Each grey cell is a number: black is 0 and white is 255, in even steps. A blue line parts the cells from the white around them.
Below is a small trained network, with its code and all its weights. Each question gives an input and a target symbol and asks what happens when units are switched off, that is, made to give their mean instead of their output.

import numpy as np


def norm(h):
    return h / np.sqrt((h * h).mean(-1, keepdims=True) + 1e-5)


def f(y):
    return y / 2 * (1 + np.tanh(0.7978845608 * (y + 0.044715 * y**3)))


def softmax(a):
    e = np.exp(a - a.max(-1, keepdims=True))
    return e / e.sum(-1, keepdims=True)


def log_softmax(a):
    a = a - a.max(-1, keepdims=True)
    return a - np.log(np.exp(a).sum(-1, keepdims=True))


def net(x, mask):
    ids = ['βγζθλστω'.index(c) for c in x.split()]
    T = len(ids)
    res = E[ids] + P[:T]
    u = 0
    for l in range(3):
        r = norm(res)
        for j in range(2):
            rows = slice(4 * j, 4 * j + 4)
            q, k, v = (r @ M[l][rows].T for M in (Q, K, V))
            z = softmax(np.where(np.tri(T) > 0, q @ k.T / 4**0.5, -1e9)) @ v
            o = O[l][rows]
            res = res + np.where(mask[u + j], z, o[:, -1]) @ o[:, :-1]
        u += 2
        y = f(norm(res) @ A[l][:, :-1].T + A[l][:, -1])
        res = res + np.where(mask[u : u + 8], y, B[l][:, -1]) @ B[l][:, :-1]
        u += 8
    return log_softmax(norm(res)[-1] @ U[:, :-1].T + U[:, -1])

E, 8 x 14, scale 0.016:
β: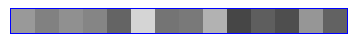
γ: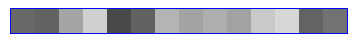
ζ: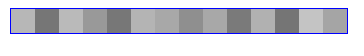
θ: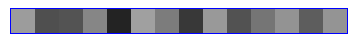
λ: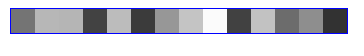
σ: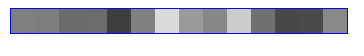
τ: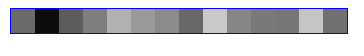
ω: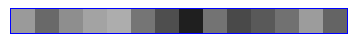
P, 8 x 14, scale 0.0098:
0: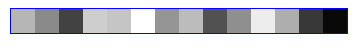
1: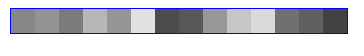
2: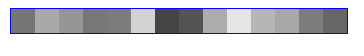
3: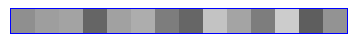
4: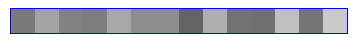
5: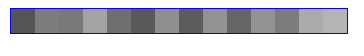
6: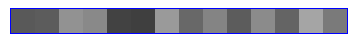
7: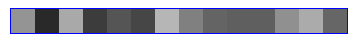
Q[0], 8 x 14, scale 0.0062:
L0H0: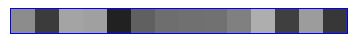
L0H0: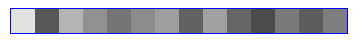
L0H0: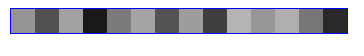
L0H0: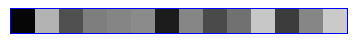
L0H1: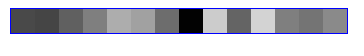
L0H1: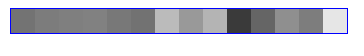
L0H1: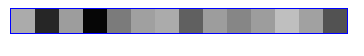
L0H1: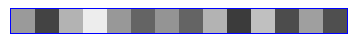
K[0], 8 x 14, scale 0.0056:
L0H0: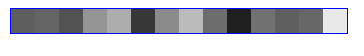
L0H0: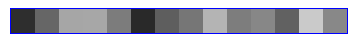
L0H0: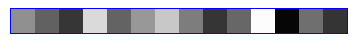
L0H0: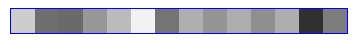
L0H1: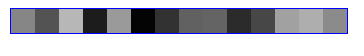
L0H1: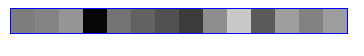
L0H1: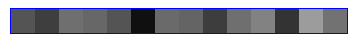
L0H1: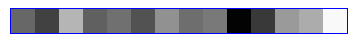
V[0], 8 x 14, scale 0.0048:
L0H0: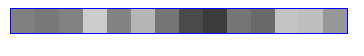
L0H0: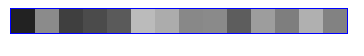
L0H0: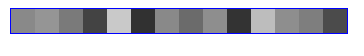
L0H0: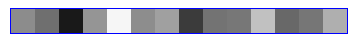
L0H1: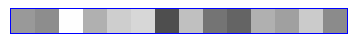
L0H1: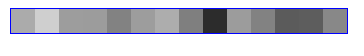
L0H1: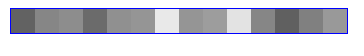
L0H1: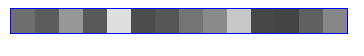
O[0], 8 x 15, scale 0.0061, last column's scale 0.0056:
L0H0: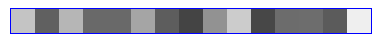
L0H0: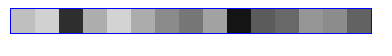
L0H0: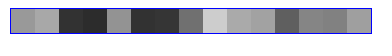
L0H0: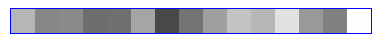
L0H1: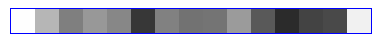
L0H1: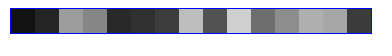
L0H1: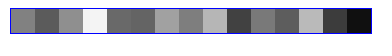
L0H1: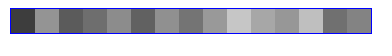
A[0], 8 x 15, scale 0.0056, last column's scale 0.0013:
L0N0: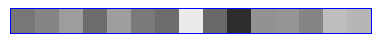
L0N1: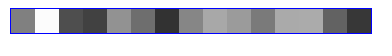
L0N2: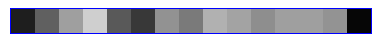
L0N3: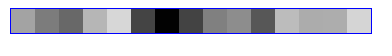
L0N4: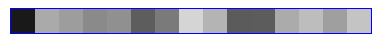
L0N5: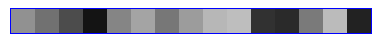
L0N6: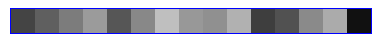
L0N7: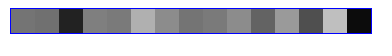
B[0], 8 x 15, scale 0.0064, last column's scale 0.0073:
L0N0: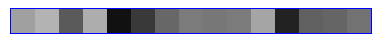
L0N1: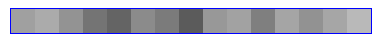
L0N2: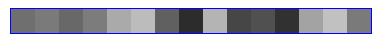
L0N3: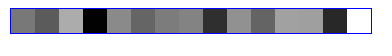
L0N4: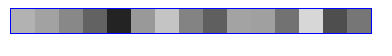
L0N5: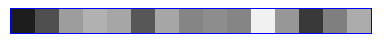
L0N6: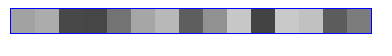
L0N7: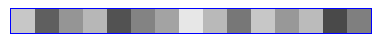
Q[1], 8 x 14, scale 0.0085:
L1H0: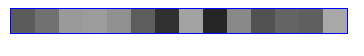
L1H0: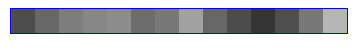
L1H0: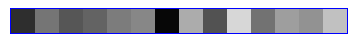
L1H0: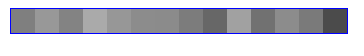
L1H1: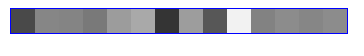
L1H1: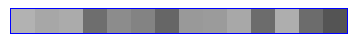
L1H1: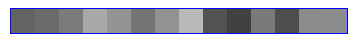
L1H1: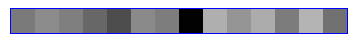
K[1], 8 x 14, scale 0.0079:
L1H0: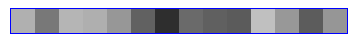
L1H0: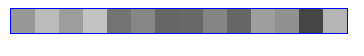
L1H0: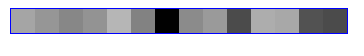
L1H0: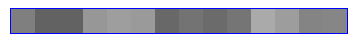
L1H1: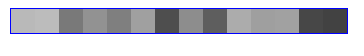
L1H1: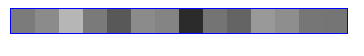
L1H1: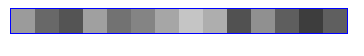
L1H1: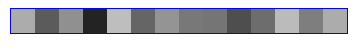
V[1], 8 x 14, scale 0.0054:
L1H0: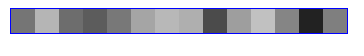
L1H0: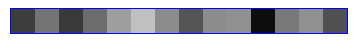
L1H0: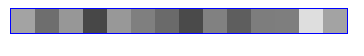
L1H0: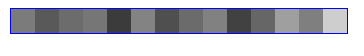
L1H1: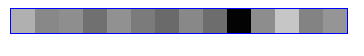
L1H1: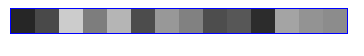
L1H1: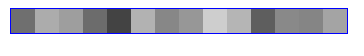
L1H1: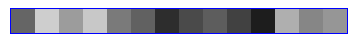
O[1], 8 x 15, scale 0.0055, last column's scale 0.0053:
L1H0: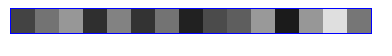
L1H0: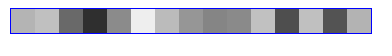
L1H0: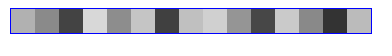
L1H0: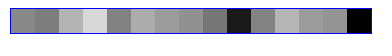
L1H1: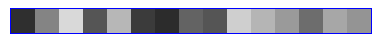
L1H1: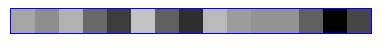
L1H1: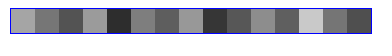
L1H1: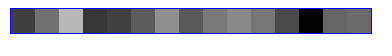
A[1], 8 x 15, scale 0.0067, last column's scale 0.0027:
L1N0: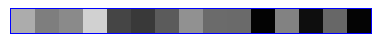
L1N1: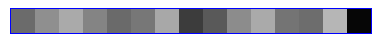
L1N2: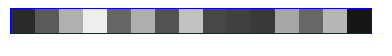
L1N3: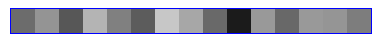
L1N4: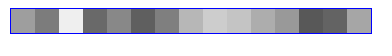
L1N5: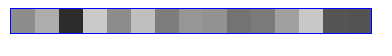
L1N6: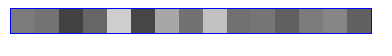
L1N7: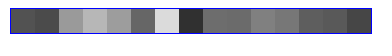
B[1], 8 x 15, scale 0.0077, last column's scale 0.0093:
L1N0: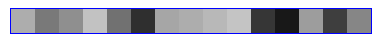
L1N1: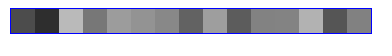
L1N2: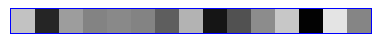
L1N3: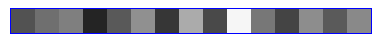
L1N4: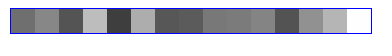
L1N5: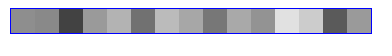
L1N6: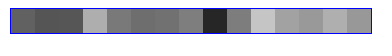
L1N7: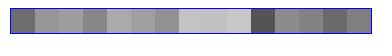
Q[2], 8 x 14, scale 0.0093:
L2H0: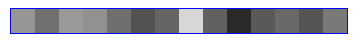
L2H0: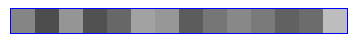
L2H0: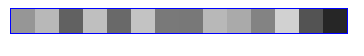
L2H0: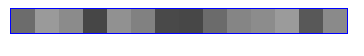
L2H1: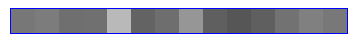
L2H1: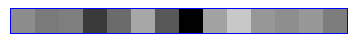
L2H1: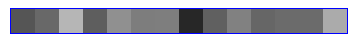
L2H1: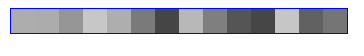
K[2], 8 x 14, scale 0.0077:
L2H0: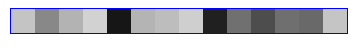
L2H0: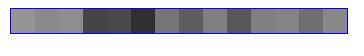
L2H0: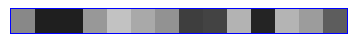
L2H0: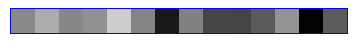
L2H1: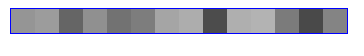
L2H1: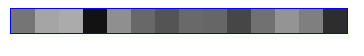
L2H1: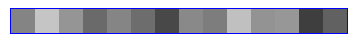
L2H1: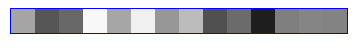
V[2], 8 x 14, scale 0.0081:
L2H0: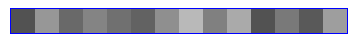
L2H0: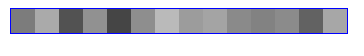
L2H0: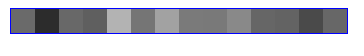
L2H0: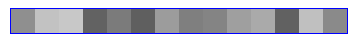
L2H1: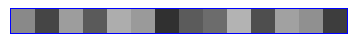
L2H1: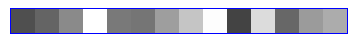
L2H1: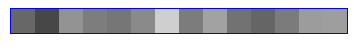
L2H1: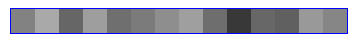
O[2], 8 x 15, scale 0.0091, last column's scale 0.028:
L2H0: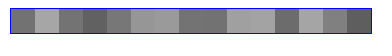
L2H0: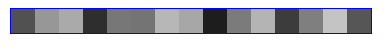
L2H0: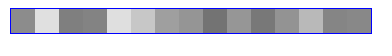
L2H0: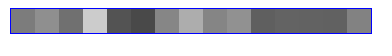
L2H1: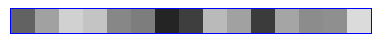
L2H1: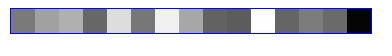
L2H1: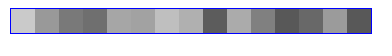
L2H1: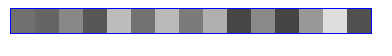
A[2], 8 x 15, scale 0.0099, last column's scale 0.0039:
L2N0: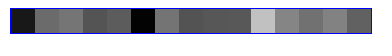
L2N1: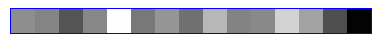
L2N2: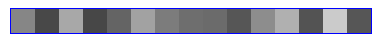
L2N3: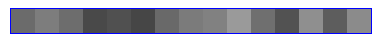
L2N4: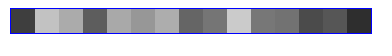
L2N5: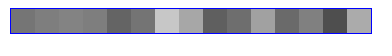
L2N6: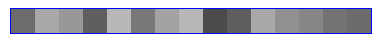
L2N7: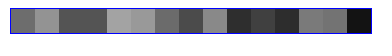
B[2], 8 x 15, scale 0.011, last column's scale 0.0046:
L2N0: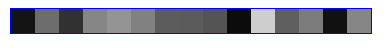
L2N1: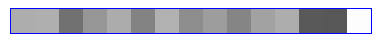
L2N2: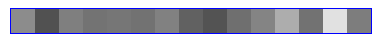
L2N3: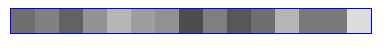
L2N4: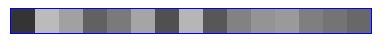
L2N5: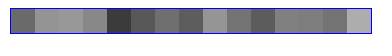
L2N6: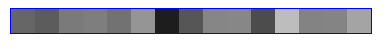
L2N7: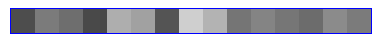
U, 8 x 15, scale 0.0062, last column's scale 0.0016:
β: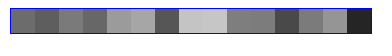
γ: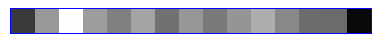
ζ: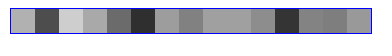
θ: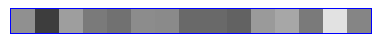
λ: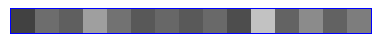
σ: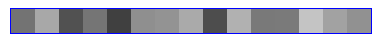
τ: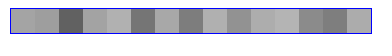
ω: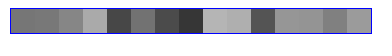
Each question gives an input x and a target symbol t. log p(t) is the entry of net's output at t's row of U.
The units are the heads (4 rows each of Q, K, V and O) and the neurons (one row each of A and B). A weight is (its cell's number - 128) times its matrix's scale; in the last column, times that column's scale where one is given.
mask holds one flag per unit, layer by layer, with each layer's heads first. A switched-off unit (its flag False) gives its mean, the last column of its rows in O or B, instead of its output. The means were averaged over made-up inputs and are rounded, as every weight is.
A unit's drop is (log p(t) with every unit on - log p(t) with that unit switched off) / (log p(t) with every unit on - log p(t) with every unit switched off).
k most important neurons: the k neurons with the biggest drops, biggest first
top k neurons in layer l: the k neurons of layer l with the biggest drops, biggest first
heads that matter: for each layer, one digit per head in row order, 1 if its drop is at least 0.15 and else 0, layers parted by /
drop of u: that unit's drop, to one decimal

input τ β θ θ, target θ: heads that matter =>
00 / 00 / 01
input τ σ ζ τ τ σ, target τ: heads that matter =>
01 / 00 / 01
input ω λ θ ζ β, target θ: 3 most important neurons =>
(L1N2; L2N2; L0N3)
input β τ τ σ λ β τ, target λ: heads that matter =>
00 / 10 / 01
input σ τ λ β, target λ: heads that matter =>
00 / 10 / 01
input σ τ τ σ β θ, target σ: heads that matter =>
11 / 11 / 11
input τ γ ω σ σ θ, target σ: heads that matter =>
11 / 01 / 11
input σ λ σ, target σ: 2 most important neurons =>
(L0N6; L0N2)
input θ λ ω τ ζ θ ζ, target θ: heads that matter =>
11 / 10 / 01
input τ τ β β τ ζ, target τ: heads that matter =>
00 / 00 / 01
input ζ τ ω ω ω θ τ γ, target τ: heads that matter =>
10 / 00 / 01
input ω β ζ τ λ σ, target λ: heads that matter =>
10 / 00 / 01
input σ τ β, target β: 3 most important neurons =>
(L2N7; L0N3; L1N4)
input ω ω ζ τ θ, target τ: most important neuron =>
(L0N7)
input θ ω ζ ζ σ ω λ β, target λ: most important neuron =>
(L0N5)
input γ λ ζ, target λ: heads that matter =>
10 / 00 / 11
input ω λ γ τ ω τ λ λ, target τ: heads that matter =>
10 / 01 / 01
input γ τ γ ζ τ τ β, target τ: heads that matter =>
00 / 00 / 01
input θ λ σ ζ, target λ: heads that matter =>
00 / 10 / 01
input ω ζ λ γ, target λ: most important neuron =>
(L2N0)
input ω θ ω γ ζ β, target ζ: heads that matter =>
01 / 00 / 01
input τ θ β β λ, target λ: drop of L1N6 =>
0.0
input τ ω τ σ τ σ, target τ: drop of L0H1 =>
1.1
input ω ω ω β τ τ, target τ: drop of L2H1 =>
0.3
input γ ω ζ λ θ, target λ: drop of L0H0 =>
1.0
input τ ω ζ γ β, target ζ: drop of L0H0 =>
0.9
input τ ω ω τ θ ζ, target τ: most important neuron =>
(L2N1)
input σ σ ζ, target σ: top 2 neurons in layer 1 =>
(L1N3; L1N5)
